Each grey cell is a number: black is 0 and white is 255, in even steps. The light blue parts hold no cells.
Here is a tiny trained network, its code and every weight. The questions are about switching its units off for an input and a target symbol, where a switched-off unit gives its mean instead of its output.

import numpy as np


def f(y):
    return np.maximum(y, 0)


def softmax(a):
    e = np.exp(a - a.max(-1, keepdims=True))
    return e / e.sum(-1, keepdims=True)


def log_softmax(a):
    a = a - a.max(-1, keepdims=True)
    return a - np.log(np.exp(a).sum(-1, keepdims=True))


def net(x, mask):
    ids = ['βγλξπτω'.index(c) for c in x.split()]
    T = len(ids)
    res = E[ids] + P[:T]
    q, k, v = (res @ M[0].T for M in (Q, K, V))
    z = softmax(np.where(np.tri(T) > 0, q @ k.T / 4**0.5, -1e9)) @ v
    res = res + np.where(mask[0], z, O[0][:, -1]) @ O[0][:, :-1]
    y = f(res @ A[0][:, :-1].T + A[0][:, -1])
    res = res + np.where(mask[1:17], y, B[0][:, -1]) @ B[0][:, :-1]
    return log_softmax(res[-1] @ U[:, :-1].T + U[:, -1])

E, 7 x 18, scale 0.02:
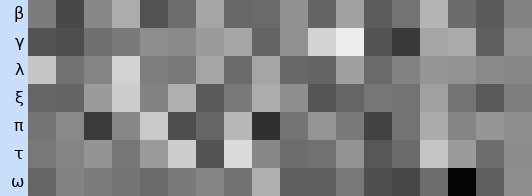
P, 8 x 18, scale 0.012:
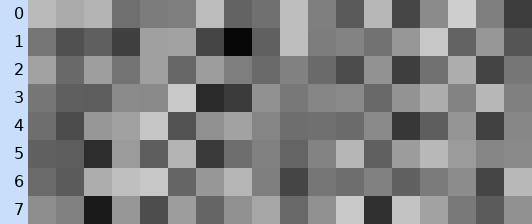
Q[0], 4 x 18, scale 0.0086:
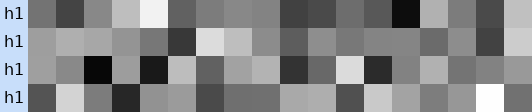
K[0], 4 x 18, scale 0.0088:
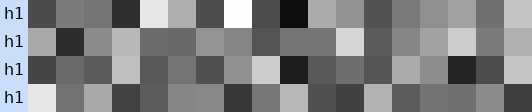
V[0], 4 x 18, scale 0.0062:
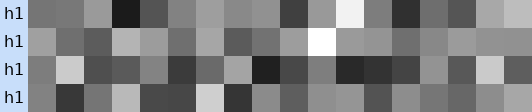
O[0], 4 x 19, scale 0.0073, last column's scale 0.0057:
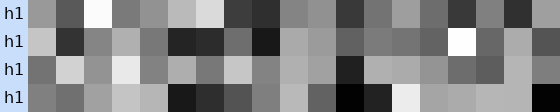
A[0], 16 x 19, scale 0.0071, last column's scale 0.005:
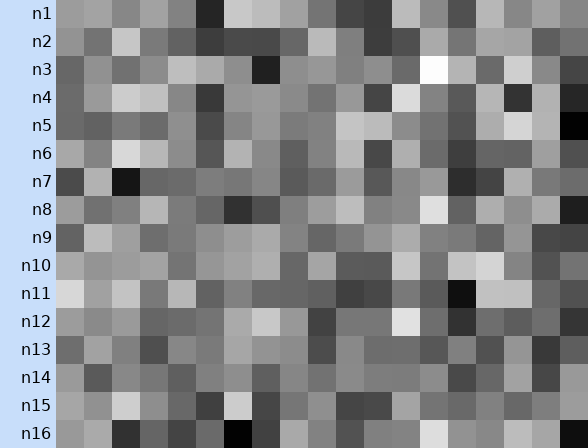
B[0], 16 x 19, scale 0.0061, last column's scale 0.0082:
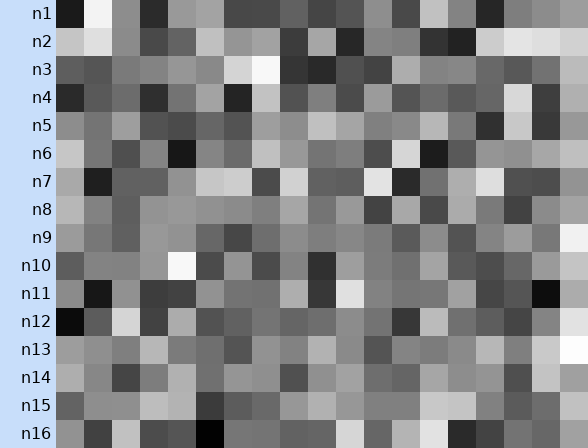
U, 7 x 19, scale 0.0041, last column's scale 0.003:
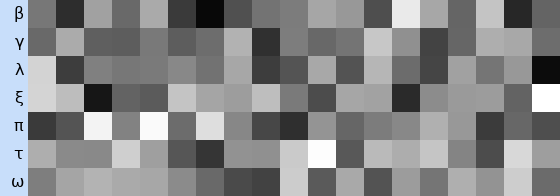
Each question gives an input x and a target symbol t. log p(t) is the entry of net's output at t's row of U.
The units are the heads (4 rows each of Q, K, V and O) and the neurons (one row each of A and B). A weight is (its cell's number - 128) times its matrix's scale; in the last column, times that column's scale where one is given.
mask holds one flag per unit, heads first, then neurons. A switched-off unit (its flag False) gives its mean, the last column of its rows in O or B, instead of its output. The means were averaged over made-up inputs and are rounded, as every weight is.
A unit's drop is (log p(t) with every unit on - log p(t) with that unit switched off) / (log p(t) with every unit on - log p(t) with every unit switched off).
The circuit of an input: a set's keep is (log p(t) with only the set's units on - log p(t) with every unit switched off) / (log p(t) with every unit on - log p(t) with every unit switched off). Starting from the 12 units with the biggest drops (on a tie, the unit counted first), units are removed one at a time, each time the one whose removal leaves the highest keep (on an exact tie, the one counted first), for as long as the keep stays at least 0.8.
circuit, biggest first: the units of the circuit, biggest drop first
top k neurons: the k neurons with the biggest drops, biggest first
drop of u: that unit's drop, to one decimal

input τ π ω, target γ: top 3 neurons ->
[n4; n1; n6]
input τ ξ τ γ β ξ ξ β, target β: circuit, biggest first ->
[h1; n16]
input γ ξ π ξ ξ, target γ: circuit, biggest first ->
[h1; n4]
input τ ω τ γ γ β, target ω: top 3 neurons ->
[n2; n6; n11]
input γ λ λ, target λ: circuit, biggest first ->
[h1; n6]
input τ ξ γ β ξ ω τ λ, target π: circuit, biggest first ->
[h1; n3]
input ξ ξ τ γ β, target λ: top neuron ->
[n2]
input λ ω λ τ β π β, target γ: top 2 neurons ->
[n4; n6]
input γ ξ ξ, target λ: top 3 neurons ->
[n2; n6; n11]
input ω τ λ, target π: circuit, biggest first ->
[n12; h1]
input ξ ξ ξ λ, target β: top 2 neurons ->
[n16; n2]
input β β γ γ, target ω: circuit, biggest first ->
[h1; n2]
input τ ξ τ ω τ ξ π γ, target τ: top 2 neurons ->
[n2; n4]
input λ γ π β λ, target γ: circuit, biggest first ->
[h1; n4; n1]
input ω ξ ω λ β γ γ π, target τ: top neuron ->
[n8]
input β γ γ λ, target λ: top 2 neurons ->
[n2; n16]
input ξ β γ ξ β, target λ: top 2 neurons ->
[n6; n2]
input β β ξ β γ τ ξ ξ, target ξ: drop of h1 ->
0.4
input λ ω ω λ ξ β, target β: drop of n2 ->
0.2
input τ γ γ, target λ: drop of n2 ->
0.2
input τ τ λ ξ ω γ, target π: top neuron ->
[n3]
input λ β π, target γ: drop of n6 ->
0.1
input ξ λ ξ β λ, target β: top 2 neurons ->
[n11; n1]
